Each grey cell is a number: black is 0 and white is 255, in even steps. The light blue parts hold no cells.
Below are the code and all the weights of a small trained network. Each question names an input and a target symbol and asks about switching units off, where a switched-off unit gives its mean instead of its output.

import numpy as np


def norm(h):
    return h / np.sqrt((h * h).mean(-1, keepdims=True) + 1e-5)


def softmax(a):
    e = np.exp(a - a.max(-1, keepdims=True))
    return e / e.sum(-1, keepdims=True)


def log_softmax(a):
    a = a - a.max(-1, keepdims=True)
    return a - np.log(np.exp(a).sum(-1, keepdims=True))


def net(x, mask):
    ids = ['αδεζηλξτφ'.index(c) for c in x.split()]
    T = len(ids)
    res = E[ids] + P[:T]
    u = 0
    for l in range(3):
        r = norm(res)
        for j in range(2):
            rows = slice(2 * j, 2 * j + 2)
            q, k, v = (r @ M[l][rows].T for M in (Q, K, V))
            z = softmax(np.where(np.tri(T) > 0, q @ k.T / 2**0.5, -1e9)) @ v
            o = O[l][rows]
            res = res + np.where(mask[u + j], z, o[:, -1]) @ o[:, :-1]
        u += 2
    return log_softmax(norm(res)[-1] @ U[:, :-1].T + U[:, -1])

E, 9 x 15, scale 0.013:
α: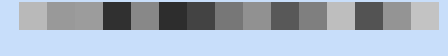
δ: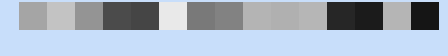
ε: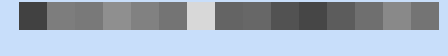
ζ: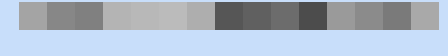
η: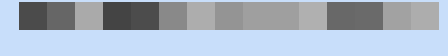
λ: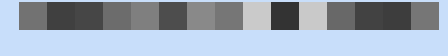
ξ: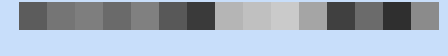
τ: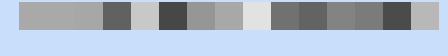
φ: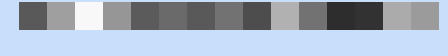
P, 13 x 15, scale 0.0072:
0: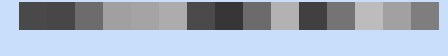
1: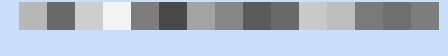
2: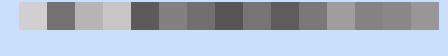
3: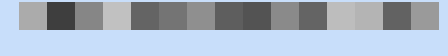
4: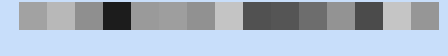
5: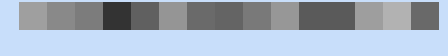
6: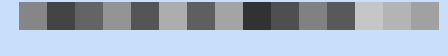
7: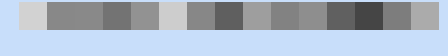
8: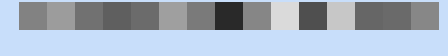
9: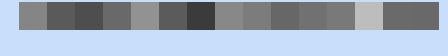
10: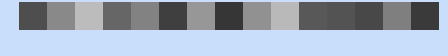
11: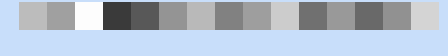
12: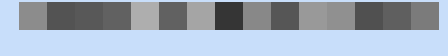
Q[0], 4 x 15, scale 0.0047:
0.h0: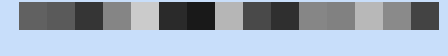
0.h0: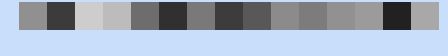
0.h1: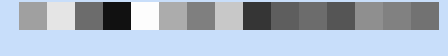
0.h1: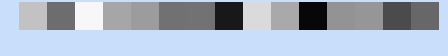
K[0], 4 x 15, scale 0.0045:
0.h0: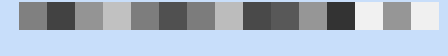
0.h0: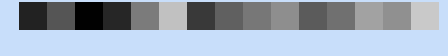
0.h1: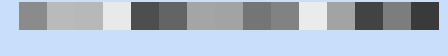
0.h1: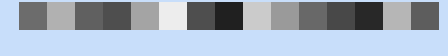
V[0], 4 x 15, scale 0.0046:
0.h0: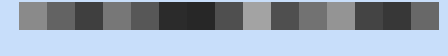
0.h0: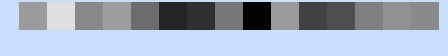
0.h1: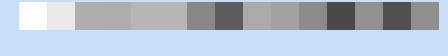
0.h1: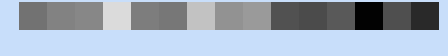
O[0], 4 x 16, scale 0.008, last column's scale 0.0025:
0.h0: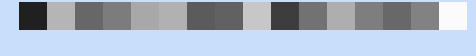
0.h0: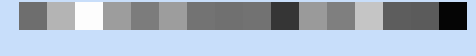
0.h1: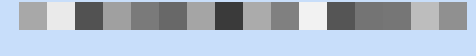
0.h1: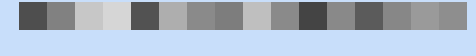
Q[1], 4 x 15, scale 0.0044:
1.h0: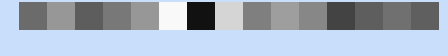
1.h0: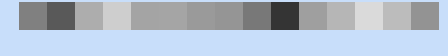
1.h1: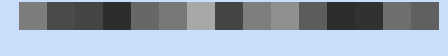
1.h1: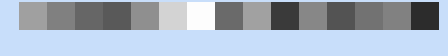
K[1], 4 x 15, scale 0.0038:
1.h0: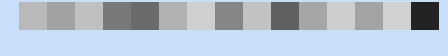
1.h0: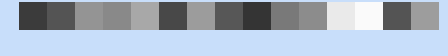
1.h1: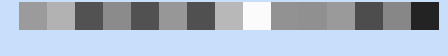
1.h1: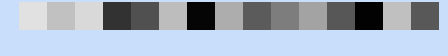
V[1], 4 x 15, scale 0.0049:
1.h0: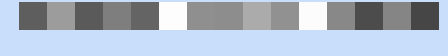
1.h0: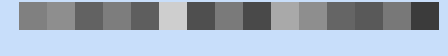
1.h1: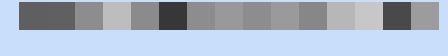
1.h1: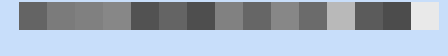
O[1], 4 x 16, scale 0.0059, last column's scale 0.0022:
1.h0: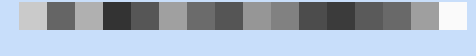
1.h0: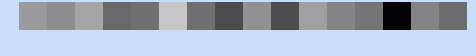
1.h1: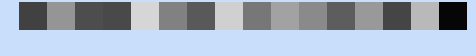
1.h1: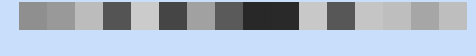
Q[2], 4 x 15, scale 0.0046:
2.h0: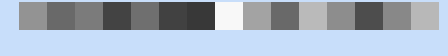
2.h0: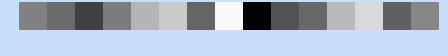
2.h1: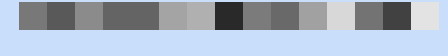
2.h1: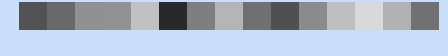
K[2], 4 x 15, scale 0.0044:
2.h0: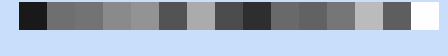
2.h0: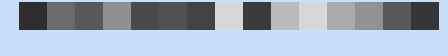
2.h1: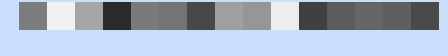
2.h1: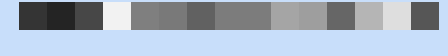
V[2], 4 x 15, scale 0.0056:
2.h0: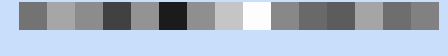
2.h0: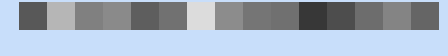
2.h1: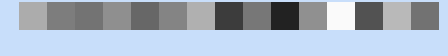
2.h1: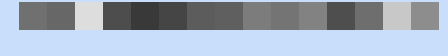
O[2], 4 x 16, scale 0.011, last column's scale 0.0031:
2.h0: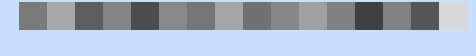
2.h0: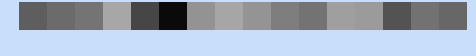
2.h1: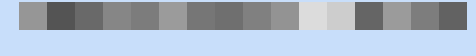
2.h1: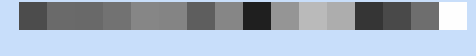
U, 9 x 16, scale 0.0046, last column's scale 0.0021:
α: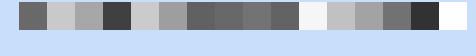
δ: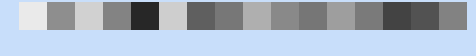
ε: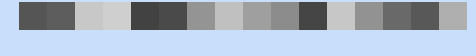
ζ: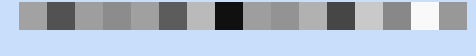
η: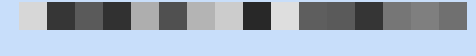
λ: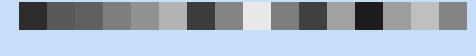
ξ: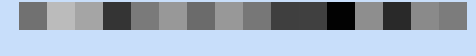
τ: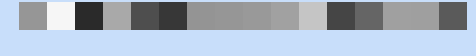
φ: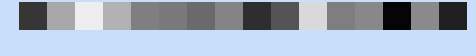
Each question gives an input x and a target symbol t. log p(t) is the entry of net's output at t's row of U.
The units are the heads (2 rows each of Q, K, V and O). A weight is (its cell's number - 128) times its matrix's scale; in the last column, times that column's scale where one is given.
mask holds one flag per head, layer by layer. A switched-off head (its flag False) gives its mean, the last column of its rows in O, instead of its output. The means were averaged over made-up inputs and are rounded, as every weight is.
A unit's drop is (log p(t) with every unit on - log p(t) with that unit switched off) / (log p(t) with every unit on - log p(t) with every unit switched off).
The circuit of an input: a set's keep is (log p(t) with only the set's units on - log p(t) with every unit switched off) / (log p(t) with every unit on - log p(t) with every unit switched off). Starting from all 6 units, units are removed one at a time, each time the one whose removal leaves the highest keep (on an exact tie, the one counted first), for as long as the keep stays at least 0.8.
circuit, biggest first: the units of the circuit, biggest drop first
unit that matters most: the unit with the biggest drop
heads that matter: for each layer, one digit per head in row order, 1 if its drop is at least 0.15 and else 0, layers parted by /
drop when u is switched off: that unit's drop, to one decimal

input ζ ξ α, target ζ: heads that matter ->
00 / 00 / 10
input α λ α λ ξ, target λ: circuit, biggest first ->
(0.h1; 0.h0)
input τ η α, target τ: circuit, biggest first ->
(1.h0; 0.h1)
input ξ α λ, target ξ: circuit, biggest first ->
(2.h1; 1.h1)
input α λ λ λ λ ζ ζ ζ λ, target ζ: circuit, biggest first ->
(2.h0)
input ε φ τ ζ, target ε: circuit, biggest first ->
(0.h1; 2.h0)
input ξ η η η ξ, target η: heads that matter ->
10 / 00 / 00
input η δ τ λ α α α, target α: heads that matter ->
10 / 00 / 10
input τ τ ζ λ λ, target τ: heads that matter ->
00 / 10 / 00
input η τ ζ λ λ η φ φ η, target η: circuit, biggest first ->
(0.h0; 0.h1)
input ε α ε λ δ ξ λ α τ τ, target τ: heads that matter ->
01 / 10 / 10
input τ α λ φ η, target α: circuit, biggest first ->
(0.h0; 2.h1)
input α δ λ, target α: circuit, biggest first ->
(0.h0; 0.h1)
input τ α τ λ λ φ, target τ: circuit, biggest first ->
(2.h0; 1.h0)
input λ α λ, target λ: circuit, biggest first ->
(0.h0)
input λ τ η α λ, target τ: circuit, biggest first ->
(0.h1; 1.h0)
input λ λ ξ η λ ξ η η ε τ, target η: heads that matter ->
10 / 01 / 00
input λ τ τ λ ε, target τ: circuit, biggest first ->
(0.h1; 2.h0)
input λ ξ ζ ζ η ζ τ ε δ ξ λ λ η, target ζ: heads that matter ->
01 / 00 / 10
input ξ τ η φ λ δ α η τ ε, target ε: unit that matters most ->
1.h1
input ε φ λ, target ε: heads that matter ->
01 / 10 / 10
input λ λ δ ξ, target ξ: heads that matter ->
00 / 11 / 01
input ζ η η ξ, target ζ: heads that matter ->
01 / 00 / 10
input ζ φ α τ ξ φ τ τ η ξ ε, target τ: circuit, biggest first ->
(2.h0; 0.h1)
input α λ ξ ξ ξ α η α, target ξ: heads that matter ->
00 / 01 / 01
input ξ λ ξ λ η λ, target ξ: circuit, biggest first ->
(2.h1; 1.h1)
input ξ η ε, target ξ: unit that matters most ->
2.h1
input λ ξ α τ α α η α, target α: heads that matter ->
10 / 00 / 00
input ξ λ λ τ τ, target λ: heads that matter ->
11 / 10 / 00
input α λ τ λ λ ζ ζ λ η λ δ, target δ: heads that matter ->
00 / 11 / 00
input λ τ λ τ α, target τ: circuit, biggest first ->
(0.h1; 1.h0)
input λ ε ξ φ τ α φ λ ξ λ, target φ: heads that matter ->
10 / 00 / 00
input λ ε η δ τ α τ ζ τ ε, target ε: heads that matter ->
00 / 01 / 10
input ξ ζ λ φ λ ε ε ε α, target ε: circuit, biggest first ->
(2.h0)
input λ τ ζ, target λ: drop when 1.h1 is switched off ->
0.0
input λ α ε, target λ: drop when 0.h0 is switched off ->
0.7
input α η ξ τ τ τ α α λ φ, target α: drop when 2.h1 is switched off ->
0.1
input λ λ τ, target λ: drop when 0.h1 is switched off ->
0.2
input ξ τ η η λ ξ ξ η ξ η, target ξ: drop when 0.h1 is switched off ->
-0.1
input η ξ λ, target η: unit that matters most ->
0.h0
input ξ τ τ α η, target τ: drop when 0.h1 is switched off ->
0.5
